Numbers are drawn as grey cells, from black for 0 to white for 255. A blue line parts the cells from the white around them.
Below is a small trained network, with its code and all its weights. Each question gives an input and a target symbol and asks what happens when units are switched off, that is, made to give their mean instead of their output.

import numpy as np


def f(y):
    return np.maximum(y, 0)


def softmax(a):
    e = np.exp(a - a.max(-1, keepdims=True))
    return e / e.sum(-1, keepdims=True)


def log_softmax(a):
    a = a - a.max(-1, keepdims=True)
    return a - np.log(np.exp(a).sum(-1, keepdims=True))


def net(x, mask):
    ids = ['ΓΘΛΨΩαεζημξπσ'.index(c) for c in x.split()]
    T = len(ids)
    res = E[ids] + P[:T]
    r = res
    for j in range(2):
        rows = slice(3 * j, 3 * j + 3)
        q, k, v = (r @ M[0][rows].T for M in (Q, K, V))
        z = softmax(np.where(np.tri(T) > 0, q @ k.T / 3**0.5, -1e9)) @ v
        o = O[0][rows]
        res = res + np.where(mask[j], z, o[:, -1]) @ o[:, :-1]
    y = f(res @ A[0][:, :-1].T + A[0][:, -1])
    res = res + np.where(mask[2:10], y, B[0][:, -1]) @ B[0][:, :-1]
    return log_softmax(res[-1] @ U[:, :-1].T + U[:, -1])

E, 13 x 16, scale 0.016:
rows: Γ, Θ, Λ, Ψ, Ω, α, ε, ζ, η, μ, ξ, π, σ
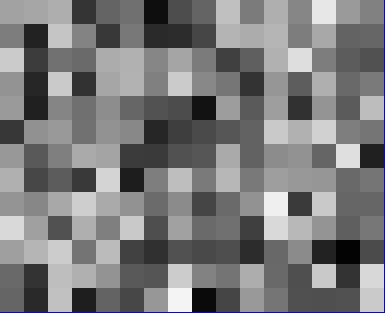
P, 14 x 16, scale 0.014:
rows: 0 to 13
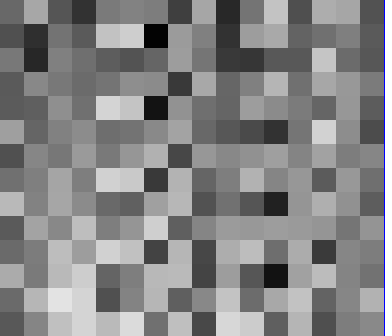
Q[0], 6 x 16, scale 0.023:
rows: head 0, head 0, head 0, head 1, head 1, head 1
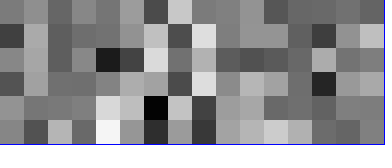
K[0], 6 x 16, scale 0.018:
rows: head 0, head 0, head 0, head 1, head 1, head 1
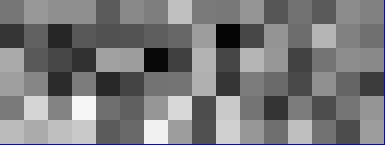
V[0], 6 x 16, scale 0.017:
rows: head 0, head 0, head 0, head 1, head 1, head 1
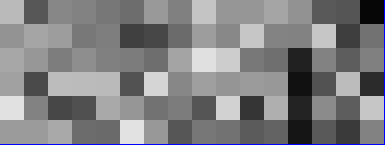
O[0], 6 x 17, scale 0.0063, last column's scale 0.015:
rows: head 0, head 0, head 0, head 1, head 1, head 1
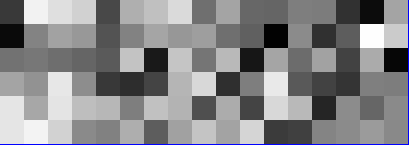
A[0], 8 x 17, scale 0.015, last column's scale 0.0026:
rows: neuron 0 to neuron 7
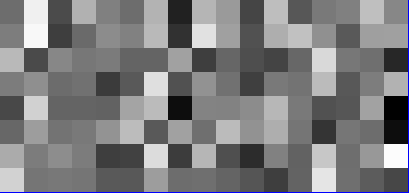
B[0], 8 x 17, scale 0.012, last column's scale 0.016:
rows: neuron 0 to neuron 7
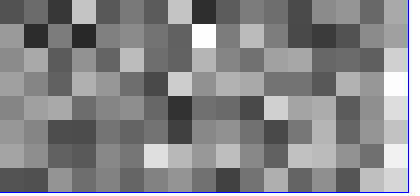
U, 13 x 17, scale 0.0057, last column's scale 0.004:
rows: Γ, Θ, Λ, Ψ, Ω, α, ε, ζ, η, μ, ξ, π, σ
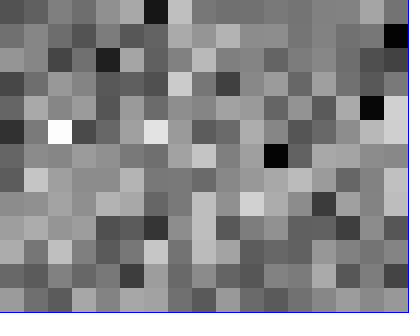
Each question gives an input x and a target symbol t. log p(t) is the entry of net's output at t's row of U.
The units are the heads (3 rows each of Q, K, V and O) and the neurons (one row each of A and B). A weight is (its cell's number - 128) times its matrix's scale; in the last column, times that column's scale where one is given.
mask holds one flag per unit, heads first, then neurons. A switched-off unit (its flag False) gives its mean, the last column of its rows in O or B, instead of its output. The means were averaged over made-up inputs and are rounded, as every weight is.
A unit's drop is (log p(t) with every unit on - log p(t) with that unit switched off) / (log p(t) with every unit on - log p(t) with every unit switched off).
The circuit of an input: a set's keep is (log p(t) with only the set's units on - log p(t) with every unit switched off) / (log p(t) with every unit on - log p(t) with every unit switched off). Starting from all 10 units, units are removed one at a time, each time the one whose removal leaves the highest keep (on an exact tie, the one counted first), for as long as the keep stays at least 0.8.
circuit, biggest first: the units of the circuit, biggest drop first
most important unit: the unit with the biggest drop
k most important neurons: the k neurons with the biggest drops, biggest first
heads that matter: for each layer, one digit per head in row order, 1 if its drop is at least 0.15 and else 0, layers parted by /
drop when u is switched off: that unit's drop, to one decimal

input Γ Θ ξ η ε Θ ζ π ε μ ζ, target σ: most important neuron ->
neuron 5
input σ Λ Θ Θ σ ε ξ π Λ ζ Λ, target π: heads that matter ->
01
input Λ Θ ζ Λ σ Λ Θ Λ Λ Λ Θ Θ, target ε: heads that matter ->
11
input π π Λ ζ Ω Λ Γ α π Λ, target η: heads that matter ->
00
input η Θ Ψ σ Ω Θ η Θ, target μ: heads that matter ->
01
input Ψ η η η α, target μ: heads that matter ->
01
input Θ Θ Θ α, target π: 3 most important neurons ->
neuron 4; neuron 1; neuron 0
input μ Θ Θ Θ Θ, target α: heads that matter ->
10
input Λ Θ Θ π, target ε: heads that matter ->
00
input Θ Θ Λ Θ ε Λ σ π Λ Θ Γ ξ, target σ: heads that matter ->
11
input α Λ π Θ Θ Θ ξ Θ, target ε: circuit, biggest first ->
head 1; neuron 4
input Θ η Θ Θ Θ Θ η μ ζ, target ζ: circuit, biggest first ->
neuron 2; head 1; neuron 7; head 0
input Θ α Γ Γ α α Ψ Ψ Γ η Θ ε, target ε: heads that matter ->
11
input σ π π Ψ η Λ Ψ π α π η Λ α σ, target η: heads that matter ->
10
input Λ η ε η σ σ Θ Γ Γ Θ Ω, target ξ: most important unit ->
head 1
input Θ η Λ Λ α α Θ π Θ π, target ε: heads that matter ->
01
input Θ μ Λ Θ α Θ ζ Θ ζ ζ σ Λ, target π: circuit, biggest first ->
neuron 7; head 0
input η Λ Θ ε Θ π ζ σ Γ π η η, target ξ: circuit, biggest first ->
head 1; neuron 6
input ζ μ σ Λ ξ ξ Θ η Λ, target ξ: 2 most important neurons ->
neuron 6; neuron 3
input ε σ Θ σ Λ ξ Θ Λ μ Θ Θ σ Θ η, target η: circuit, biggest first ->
head 0
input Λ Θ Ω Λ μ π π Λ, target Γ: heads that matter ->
10
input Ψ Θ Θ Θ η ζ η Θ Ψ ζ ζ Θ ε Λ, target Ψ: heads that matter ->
01
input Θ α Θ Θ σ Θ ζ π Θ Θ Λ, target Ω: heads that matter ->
10
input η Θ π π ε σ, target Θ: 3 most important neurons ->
neuron 6; neuron 3; neuron 7
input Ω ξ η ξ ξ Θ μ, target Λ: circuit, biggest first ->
neuron 1; neuron 0
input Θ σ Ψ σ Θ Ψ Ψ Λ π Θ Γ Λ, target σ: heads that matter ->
11
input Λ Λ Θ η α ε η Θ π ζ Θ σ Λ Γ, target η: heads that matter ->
10
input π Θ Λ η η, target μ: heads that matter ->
01
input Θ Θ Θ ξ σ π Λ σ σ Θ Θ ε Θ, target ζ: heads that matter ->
00
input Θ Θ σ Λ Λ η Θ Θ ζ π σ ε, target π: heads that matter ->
10
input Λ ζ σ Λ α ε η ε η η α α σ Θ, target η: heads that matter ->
10
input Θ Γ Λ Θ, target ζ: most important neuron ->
neuron 4
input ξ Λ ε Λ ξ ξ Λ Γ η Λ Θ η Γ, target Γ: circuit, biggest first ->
neuron 0; head 0
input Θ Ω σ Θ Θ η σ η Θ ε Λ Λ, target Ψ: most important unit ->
neuron 7
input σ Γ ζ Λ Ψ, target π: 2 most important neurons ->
neuron 5; neuron 3
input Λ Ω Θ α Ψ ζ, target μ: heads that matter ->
11
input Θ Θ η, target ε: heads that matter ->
10
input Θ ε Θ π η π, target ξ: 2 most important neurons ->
neuron 6; neuron 3
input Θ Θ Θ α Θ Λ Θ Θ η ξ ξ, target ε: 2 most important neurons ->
neuron 4; neuron 5
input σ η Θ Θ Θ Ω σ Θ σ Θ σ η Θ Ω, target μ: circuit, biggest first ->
head 1
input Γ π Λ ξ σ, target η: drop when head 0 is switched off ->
1.4
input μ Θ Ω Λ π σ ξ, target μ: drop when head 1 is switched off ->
0.2
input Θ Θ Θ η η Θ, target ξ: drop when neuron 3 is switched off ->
0.1
